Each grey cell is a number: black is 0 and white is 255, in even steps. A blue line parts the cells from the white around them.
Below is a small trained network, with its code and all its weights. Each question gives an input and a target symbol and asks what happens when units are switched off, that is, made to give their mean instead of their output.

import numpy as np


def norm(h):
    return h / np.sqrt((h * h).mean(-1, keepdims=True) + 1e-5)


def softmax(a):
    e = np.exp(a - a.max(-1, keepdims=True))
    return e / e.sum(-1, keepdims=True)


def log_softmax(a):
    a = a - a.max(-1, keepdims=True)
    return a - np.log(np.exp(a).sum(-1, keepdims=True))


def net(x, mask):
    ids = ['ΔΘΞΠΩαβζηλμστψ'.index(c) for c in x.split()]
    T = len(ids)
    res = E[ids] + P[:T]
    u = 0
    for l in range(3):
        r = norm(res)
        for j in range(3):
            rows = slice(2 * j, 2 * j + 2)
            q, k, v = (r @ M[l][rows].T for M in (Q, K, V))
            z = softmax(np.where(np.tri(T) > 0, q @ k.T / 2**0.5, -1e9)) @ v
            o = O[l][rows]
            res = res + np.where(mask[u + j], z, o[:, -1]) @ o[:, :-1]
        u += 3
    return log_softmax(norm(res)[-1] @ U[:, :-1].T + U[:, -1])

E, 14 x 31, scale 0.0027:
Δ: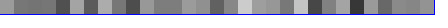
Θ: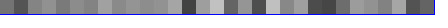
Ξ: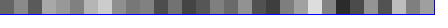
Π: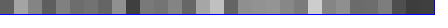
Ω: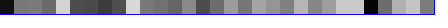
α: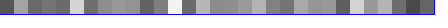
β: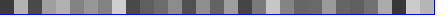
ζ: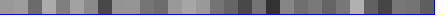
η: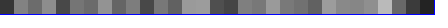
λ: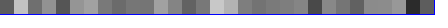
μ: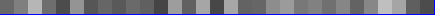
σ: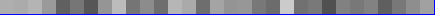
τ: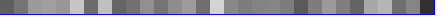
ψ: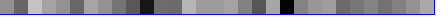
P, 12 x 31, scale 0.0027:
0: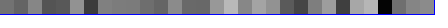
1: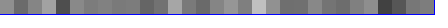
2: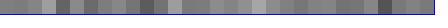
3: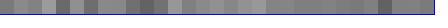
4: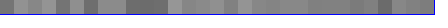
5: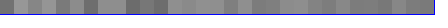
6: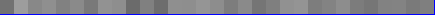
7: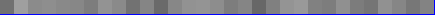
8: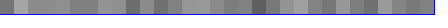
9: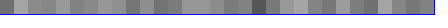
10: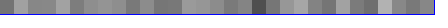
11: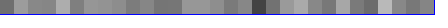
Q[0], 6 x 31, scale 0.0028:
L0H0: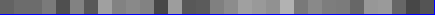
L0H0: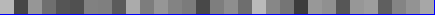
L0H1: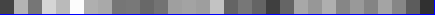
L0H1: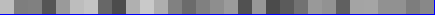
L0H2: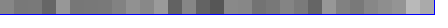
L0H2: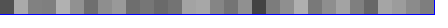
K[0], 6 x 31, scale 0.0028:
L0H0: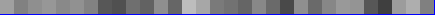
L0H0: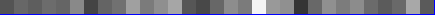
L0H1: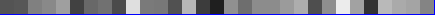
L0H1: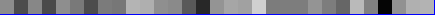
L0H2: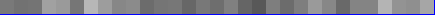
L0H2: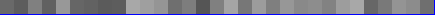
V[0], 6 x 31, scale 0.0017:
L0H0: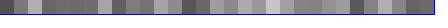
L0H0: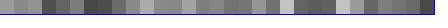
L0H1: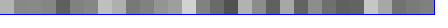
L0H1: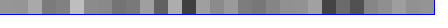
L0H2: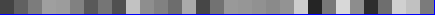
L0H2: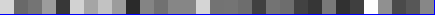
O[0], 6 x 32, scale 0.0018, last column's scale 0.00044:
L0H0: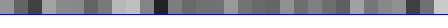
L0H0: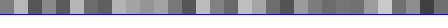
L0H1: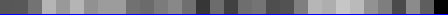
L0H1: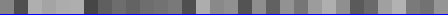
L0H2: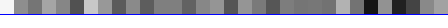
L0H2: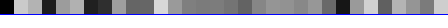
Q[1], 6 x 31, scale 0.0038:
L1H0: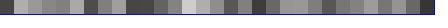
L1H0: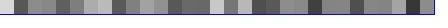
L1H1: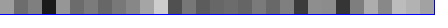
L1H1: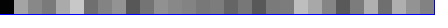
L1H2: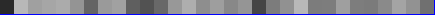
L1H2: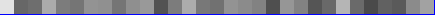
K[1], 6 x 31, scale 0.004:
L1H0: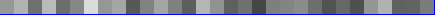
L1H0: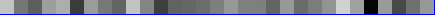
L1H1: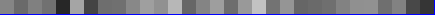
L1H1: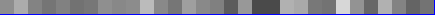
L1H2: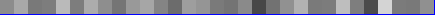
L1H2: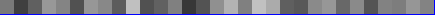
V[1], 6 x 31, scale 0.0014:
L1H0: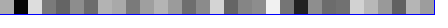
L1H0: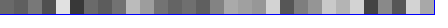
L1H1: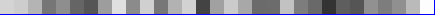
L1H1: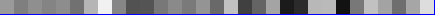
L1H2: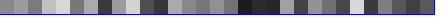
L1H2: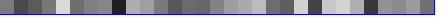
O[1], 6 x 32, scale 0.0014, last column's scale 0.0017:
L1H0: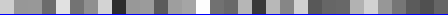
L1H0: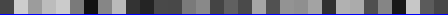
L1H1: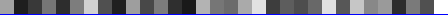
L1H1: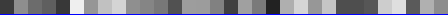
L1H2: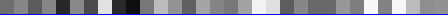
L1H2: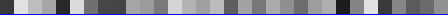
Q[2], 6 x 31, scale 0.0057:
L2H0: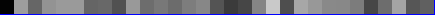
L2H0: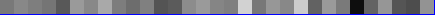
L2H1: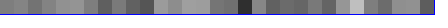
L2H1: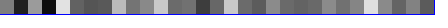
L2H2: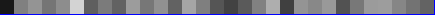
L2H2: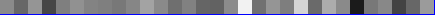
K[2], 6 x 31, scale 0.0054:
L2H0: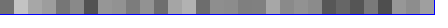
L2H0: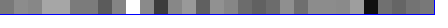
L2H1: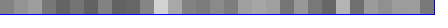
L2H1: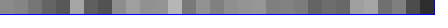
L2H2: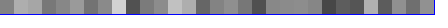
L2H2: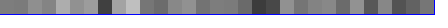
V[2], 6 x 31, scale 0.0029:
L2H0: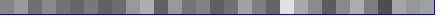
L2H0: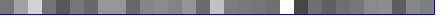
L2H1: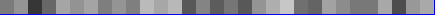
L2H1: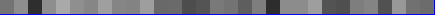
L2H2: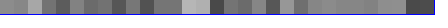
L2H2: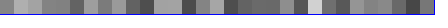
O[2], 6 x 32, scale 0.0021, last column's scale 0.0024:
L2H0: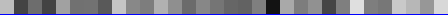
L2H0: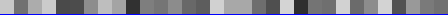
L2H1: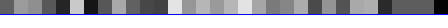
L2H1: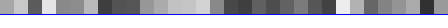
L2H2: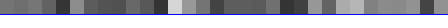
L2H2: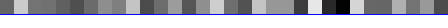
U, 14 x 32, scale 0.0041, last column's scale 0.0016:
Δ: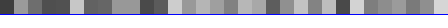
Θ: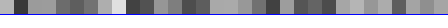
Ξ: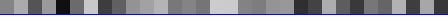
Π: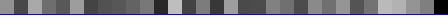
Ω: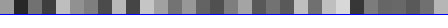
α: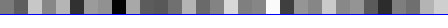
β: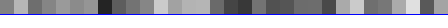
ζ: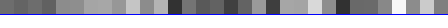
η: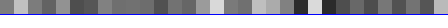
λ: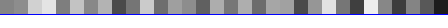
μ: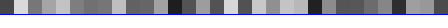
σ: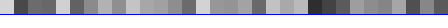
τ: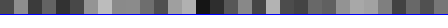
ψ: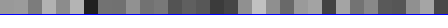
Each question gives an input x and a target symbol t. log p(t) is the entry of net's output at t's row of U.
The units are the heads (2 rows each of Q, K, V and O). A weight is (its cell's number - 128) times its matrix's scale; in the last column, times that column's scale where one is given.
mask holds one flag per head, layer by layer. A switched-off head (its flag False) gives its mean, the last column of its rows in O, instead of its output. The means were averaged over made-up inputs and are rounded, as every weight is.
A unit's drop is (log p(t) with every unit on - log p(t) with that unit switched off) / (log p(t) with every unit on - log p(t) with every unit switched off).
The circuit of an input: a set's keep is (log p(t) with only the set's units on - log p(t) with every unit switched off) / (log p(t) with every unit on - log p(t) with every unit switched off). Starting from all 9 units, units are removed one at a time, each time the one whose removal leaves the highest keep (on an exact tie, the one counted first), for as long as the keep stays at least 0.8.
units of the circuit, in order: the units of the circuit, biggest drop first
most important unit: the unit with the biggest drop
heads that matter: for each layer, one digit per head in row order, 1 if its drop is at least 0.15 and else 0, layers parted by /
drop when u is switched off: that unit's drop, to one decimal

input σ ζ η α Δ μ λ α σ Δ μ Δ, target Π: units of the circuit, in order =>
(L2H2; L1H2)
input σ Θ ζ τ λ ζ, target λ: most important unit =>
L2H0
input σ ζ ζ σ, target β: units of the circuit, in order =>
(L1H2; L0H2; L2H0; L2H1)
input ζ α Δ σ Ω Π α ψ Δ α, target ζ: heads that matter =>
000 / 000 / 010
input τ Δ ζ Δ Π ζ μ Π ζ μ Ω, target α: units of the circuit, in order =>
(L1H2; L2H1; L0H2)
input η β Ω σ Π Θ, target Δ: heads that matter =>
001 / 001 / 010
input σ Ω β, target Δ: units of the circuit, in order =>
(L2H1; L0H2; L1H1)
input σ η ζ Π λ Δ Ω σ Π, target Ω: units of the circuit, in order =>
(L2H2; L0H2)
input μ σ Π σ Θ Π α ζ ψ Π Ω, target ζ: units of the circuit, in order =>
(L0H2; L1H2; L1H1; L2H1)
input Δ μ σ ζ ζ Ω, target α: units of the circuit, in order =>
(L1H2; L0H2; L2H1)
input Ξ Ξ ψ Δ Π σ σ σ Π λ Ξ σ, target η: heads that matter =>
001 / 010 / 101
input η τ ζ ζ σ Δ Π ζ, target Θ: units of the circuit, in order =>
(L1H2; L0H2; L2H0)
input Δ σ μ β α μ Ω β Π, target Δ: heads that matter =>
000 / 000 / 010
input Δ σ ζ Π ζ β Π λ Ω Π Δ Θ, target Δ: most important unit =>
L0H2
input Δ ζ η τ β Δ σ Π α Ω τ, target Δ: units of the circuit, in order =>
(L2H1; L2H0)
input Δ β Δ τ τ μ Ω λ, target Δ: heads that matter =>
000 / 001 / 010
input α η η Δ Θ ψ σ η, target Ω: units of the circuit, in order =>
(L1H1; L1H2; L0H2; L2H2)
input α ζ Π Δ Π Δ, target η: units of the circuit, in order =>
(L2H2; L1H2)
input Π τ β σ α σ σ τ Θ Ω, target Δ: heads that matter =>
001 / 011 / 010
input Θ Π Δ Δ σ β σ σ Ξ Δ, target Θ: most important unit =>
L2H0
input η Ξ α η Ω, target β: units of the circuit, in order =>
(L1H2; L2H1)
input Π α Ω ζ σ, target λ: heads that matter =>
000 / 011 / 000
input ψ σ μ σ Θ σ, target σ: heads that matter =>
001 / 111 / 100
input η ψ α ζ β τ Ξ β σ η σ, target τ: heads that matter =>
001 / 001 / 101
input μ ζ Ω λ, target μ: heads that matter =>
011 / 100 / 000
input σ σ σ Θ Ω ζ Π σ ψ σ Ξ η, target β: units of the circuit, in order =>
(L2H1; L0H2; L1H2; L2H0)
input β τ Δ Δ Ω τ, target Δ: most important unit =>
L1H2
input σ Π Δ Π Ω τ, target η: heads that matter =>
011 / 101 / 000
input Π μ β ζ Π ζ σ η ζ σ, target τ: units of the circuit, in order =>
(L2H0; L2H2; L1H1)
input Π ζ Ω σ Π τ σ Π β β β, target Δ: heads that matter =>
000 / 001 / 010
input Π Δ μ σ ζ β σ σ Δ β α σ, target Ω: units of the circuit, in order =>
(L0H2; L1H1; L2H2; L1H2)
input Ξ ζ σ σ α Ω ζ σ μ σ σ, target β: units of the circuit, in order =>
(L1H2; L2H1)
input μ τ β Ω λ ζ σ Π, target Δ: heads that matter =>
001 / 001 / 010
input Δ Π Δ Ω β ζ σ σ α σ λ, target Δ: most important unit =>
L2H1
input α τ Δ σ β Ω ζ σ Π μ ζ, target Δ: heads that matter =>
000 / 001 / 010
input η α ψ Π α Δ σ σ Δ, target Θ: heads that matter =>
000 / 000 / 100
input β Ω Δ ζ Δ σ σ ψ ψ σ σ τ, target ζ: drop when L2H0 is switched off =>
0.2
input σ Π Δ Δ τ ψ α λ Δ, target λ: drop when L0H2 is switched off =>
0.3
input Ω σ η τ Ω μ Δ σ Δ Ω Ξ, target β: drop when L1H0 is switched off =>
0.4
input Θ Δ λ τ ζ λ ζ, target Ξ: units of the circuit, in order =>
(L1H0)
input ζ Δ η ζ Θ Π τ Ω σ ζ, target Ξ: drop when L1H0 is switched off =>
0.1
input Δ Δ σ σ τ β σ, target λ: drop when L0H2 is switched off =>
1.2
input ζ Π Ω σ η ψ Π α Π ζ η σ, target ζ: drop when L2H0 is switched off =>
0.2
